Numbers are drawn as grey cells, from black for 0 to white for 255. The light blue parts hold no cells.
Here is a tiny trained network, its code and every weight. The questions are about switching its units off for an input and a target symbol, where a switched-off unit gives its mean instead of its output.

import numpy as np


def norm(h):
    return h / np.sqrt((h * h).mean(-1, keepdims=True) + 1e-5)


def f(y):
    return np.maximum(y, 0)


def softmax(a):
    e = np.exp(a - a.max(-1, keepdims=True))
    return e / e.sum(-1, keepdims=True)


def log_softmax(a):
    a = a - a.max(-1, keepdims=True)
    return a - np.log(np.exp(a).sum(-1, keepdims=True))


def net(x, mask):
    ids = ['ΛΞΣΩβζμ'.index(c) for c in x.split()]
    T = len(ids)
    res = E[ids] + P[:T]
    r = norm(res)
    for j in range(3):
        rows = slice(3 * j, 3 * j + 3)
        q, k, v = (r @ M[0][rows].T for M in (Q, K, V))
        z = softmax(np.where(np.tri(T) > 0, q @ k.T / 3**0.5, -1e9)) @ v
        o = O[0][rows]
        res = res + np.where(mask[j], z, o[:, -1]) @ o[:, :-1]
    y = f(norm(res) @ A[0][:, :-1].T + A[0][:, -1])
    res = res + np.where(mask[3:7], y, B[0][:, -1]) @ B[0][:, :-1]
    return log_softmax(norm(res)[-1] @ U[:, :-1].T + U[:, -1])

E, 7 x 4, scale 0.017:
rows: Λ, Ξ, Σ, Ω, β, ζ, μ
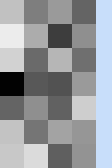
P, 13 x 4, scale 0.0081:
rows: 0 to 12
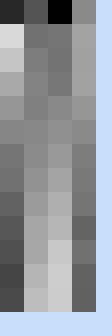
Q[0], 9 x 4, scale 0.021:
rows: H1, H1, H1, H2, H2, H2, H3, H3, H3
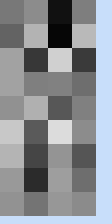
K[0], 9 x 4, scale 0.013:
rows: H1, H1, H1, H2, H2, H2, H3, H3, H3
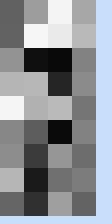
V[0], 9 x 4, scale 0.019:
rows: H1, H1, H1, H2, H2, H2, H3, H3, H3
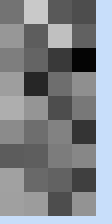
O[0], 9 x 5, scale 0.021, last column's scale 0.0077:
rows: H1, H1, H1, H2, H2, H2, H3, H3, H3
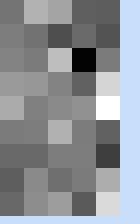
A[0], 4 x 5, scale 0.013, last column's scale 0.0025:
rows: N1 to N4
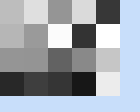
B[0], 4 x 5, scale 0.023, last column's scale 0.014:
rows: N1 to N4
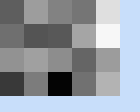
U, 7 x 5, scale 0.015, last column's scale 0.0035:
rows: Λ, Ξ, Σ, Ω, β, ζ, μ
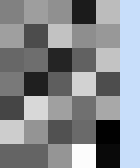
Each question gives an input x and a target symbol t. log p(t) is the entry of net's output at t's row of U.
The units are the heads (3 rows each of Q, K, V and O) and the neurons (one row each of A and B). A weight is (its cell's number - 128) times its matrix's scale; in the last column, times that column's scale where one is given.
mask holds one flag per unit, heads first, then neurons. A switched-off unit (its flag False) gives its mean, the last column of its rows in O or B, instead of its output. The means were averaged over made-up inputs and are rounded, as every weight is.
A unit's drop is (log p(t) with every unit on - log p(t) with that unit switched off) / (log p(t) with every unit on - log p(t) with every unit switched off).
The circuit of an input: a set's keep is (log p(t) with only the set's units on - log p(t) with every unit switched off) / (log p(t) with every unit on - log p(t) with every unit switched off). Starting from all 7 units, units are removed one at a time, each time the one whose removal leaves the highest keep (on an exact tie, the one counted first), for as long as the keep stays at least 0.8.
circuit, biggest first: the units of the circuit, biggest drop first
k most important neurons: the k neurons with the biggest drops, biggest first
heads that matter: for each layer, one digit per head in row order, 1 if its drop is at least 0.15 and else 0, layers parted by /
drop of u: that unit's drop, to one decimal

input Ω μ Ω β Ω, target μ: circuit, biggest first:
[H1]
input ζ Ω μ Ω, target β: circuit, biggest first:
[H1, N2]
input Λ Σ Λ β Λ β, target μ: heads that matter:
100
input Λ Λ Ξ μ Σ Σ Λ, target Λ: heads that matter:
100
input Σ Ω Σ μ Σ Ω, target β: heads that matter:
101
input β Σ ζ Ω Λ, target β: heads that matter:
110
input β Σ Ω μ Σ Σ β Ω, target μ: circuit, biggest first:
[H1, N4]
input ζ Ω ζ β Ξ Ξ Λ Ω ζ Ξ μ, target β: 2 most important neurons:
[N1, N2]
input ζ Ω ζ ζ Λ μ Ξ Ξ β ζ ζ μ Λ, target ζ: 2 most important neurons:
[N2, N4]
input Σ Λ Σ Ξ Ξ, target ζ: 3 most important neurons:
[N2, N4, N3]
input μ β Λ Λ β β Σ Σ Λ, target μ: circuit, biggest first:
[N2, H1, H2]
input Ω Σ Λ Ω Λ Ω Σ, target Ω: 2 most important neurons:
[N2, N4]
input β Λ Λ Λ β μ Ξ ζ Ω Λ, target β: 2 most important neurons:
[N1, N2]
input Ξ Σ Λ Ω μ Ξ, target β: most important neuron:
[N1]
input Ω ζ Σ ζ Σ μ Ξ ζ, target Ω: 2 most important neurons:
[N2, N4]
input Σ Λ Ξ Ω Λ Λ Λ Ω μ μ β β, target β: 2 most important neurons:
[N2, N1]
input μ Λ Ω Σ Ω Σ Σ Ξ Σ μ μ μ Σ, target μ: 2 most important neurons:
[N4, N1]
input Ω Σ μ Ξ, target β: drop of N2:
0.2
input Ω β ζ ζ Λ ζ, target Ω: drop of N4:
0.2
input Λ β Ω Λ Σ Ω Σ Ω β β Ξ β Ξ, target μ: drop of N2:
0.0
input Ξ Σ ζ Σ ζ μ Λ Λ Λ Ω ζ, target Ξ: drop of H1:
0.5
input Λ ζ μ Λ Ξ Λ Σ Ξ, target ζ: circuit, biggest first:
[N4]
